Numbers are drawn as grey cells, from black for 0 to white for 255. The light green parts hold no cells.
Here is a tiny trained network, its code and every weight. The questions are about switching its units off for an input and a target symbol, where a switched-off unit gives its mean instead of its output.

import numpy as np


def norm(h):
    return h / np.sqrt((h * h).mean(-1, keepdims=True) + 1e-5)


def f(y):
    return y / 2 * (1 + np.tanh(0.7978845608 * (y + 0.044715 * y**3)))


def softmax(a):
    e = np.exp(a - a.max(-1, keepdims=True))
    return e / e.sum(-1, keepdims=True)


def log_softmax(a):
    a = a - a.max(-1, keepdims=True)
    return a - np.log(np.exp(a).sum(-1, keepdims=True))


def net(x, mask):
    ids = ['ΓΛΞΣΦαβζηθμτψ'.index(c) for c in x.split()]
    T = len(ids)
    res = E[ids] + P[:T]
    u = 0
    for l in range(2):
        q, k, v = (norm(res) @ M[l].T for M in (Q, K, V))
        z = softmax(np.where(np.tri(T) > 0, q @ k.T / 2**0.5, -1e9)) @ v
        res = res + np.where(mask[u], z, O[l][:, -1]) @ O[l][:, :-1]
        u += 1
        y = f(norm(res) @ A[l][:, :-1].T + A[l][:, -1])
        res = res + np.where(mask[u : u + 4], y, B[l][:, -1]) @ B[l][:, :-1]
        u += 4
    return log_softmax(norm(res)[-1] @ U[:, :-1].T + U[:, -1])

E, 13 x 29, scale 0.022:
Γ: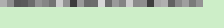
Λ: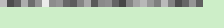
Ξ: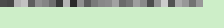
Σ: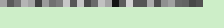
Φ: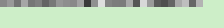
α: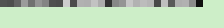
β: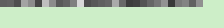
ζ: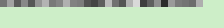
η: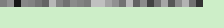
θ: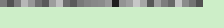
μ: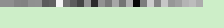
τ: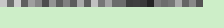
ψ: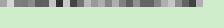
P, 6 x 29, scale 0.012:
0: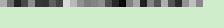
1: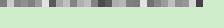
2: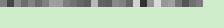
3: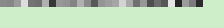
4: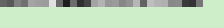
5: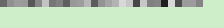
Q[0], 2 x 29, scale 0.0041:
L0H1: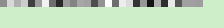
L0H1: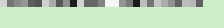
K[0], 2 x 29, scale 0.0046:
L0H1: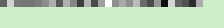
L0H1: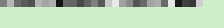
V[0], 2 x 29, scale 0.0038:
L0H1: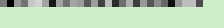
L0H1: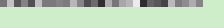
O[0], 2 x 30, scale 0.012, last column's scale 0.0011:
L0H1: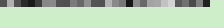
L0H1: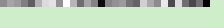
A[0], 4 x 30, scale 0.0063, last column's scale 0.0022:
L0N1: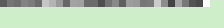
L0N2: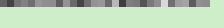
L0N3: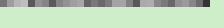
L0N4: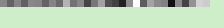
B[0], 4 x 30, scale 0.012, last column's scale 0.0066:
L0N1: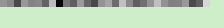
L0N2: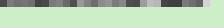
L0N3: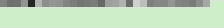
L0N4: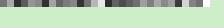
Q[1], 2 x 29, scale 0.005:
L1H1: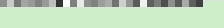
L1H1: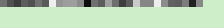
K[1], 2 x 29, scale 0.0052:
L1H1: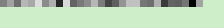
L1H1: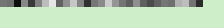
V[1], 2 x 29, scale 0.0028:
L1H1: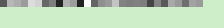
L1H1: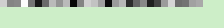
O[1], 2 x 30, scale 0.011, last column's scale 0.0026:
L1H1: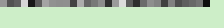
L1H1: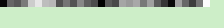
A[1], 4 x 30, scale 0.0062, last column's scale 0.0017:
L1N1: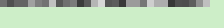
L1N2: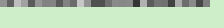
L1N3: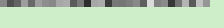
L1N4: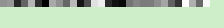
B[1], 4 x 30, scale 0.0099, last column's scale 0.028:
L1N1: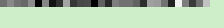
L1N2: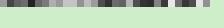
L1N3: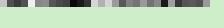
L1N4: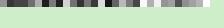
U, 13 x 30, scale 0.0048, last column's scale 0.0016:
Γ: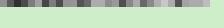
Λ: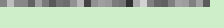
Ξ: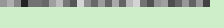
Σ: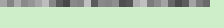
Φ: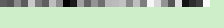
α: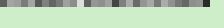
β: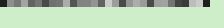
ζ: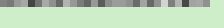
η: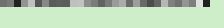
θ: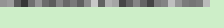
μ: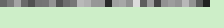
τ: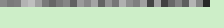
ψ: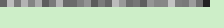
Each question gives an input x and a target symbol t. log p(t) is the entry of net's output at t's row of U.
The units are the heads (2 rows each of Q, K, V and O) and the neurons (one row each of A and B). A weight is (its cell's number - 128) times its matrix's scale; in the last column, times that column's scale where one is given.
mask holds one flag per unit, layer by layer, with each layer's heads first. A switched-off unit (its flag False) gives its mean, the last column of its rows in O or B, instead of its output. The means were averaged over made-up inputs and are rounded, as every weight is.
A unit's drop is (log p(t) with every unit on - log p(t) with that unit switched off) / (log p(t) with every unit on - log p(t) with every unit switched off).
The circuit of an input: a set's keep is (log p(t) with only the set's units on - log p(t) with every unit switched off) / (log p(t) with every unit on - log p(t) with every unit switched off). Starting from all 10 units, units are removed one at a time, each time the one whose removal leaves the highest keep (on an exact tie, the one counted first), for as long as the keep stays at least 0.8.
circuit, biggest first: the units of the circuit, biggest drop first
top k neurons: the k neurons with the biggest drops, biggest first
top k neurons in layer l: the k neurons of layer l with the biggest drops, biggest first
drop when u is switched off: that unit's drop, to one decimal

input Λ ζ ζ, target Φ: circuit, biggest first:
[L0H1; L1N4]
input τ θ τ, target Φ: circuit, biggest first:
[L0N4; L0H1; L1N4]
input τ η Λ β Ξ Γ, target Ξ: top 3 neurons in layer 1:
[L1N4; L1N3; L1N1]
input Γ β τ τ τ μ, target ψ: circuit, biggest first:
[L1N4; L0N4; L1N1; L1N3]
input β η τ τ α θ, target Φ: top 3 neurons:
[L1N4; L0N4; L1N2]
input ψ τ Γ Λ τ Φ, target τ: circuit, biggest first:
[L0H1; L1N4; L1H1]
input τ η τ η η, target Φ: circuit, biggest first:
[L0N4; L0N1; L1N4]
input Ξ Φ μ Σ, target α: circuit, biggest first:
[L0N4; L1N4; L1N1; L1N3]
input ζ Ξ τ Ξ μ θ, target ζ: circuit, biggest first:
[L0H1; L1N4; L1H1]
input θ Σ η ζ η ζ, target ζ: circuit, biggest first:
[L0H1; L1N4]
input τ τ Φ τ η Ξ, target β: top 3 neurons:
[L0N4; L1N4; L1N1]
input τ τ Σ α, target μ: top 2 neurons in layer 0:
[L0N4; L0N2]
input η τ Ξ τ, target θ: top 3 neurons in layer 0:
[L0N4; L0N2; L0N1]
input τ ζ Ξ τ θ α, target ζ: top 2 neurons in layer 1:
[L1N4; L1N2]
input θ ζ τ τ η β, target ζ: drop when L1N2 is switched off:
0.1
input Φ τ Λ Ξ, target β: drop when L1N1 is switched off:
0.4
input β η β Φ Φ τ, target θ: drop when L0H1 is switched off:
0.2
